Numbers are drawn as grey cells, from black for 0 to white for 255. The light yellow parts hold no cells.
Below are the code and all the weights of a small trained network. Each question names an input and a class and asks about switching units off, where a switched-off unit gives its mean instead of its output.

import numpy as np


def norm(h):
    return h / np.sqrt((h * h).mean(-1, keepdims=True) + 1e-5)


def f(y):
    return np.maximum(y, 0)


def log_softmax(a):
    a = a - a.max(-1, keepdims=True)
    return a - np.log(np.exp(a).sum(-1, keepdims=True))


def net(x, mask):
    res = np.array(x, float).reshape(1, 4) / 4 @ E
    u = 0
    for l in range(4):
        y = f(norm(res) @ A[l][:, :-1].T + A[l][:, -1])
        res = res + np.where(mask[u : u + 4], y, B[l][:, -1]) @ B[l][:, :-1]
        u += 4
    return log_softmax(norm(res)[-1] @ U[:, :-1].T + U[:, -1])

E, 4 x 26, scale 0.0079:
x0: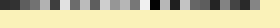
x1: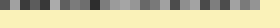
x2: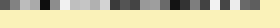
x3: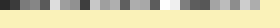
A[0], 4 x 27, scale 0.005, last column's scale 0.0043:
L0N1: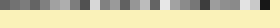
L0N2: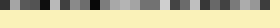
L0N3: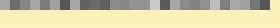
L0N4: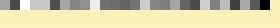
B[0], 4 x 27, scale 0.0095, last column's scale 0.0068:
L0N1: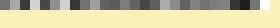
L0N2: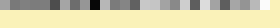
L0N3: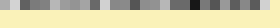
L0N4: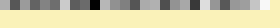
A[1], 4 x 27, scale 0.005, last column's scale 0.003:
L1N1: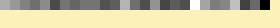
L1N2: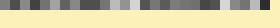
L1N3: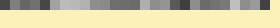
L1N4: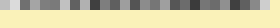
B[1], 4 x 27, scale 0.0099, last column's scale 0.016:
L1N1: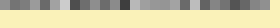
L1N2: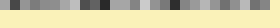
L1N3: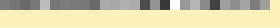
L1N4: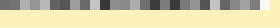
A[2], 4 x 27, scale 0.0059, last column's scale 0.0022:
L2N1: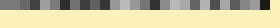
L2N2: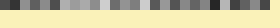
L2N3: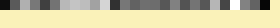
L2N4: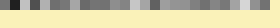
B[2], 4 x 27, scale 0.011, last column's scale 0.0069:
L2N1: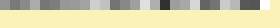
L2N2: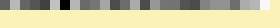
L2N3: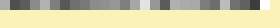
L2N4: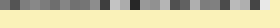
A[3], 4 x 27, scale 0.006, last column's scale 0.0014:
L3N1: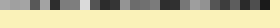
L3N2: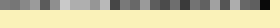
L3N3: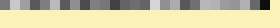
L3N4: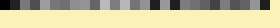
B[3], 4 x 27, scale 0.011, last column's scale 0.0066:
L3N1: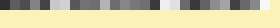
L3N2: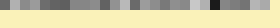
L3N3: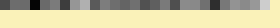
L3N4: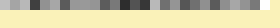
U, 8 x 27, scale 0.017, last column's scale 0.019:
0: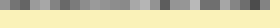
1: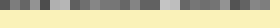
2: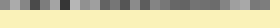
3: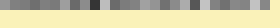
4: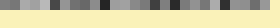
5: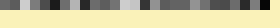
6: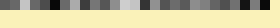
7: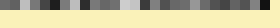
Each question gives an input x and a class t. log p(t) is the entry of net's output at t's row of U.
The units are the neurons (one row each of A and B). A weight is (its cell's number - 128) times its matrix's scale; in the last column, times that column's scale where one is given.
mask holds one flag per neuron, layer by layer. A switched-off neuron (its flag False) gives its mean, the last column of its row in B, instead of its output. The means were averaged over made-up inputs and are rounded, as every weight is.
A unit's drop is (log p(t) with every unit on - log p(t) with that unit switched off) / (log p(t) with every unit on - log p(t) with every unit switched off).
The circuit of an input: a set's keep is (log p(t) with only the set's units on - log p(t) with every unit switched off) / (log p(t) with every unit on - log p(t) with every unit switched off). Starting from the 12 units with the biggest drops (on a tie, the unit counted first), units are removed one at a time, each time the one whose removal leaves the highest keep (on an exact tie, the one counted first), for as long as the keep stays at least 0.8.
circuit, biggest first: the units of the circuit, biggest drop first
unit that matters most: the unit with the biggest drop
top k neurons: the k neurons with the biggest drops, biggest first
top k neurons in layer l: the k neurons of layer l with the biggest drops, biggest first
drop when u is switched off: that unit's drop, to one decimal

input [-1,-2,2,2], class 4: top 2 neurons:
L1N4, L3N1
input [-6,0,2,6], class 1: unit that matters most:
L0N1
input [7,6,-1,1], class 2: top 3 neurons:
L3N4, L0N4, L2N2
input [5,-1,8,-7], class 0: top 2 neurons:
L2N3, L0N1
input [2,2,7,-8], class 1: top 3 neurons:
L3N1, L2N1, L1N1
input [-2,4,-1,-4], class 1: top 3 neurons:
L3N1, L0N4, L2N2
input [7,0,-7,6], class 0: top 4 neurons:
L2N1, L3N1, L0N3, L3N3
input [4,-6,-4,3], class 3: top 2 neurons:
L0N4, L2N2
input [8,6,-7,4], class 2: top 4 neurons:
L2N2, L3N4, L2N3, L1N3
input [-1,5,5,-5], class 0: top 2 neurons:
L2N3, L0N1
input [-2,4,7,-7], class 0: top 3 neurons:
L2N3, L0N1, L1N3
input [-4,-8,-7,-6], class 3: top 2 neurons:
L0N4, L2N3
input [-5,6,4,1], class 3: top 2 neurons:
L0N2, L2N2
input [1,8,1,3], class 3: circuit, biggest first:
L0N2
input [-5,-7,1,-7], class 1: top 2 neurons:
L3N1, L0N2
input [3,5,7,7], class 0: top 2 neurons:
L2N3, L3N1
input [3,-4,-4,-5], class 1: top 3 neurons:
L3N1, L2N3, L1N3
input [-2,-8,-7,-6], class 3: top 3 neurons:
L0N4, L2N3, L3N1
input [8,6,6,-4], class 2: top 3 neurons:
L3N4, L2N2, L2N1
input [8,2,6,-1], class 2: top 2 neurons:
L2N2, L3N4
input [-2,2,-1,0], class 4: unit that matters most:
L1N4
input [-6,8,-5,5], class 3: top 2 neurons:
L0N2, L2N2
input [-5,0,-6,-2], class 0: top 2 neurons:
L2N1, L2N2
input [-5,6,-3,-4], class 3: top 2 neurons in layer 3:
L3N4, L3N1
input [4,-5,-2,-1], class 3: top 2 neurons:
L0N4, L1N4
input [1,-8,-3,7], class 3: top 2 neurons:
L0N4, L3N1
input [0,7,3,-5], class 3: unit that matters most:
L0N2
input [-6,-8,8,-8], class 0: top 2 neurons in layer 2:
L2N3, L2N2
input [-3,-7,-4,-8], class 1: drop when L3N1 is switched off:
1.0
